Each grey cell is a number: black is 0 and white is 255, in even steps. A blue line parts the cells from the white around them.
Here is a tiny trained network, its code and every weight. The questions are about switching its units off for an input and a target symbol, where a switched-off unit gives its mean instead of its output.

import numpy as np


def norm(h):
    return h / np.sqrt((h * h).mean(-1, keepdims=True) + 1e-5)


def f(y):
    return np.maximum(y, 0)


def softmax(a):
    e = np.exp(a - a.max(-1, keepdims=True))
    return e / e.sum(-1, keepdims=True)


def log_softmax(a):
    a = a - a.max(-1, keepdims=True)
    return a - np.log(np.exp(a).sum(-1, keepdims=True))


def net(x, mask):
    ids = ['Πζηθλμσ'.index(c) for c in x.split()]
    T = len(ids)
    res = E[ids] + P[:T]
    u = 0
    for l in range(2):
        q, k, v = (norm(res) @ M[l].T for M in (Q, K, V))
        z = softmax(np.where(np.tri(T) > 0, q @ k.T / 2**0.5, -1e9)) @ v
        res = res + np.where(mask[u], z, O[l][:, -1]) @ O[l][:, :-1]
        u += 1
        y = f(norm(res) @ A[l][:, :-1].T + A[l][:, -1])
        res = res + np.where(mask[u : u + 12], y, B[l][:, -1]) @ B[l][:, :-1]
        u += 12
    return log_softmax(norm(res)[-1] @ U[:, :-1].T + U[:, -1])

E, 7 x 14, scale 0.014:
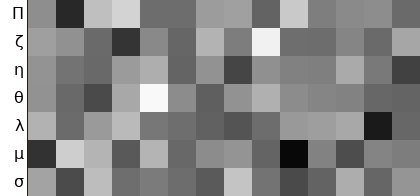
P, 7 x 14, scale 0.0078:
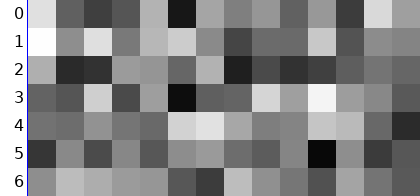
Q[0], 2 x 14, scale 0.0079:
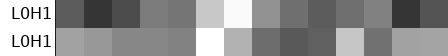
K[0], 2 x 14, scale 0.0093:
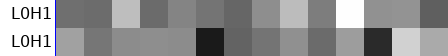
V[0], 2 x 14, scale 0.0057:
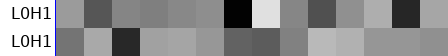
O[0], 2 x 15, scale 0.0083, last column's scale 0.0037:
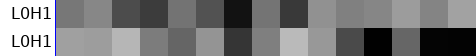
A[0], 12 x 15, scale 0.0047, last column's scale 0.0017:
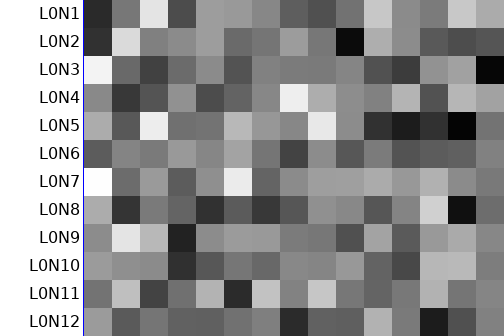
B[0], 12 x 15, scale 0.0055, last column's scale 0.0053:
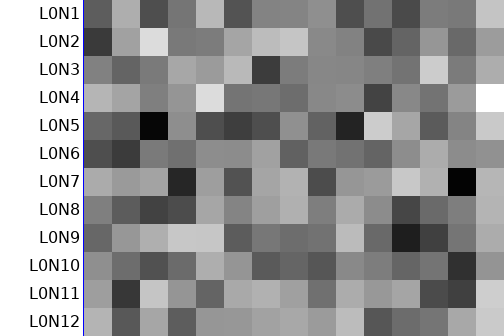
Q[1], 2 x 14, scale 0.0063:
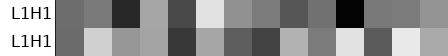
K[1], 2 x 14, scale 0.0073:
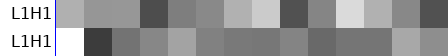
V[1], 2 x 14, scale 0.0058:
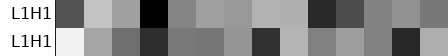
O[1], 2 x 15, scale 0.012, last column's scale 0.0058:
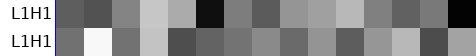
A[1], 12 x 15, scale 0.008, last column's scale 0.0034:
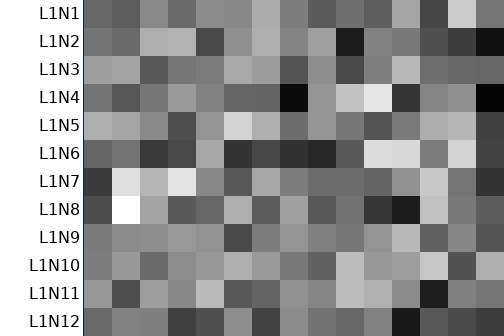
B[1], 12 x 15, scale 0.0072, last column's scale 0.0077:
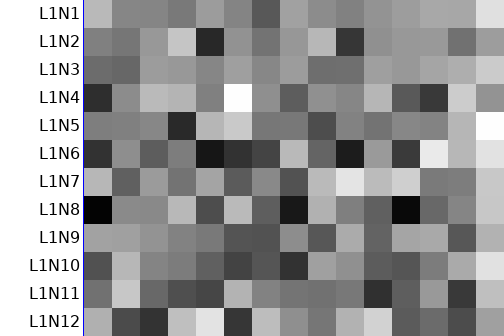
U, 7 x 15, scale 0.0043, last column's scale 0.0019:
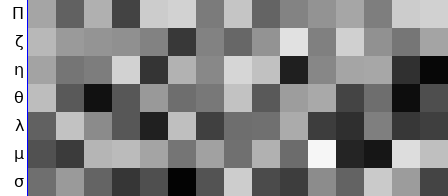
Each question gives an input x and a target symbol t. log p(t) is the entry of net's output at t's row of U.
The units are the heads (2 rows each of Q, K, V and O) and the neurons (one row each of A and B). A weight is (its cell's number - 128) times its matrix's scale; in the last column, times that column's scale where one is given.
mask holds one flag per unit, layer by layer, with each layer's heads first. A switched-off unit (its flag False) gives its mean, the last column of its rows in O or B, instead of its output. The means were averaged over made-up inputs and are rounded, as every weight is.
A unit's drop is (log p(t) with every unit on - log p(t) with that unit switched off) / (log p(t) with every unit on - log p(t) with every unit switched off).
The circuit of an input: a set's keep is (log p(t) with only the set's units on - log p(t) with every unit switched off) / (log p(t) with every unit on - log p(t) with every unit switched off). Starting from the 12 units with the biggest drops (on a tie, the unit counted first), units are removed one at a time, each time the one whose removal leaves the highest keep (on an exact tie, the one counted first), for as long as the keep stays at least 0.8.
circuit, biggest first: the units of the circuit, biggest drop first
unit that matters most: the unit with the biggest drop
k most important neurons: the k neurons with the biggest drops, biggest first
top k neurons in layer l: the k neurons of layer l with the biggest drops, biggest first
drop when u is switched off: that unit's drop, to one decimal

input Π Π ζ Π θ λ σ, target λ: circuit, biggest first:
(L1N8; L1H1)
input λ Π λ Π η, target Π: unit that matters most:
L1H1
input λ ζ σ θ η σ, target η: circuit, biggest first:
(L0H1; L1N2)
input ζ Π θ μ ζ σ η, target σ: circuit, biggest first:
(L0H1; L1N6)
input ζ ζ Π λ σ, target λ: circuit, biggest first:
(L1H1; L1N8)
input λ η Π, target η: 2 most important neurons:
(L0N5; L0N7)
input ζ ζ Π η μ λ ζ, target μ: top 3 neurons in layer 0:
(L0N2; L0N11; L0N12)
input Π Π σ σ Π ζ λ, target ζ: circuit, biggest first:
(L1H1; L1N7)
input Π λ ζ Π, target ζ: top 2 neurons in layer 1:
(L1N7; L1N6)
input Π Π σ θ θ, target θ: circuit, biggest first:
(L0H1; L1N12)
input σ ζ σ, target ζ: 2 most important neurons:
(L1N7; L0N5)
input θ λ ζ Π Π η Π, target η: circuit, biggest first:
(L0H1; L0N5)
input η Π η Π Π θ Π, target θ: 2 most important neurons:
(L1N12; L0N5)
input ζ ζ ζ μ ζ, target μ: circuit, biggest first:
(L1H1)
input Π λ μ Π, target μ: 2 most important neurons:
(L1N4; L0N2)
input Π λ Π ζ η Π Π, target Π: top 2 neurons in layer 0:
(L0N11; L0N4)
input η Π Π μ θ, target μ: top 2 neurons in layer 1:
(L1N4; L1N5)
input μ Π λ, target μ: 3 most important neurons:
(L1N4; L0N2; L0N12)
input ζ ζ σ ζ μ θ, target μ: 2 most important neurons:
(L1N4; L0N2)
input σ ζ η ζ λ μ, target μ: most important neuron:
(L0N2)
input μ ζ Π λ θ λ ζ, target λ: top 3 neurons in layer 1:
(L1N11; L1N7; L1N1)
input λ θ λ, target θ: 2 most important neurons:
(L0N7; L1N12)
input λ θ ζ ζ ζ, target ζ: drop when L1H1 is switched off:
1.2
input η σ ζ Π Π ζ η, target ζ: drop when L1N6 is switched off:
0.0
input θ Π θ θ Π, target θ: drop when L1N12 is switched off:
0.1
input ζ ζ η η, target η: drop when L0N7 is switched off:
0.1
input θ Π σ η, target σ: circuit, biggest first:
(L1N6)
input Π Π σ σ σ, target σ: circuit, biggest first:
(L0H1; L1N6)
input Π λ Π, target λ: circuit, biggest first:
(L1H1; L1N8)
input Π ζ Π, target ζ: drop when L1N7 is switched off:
0.2
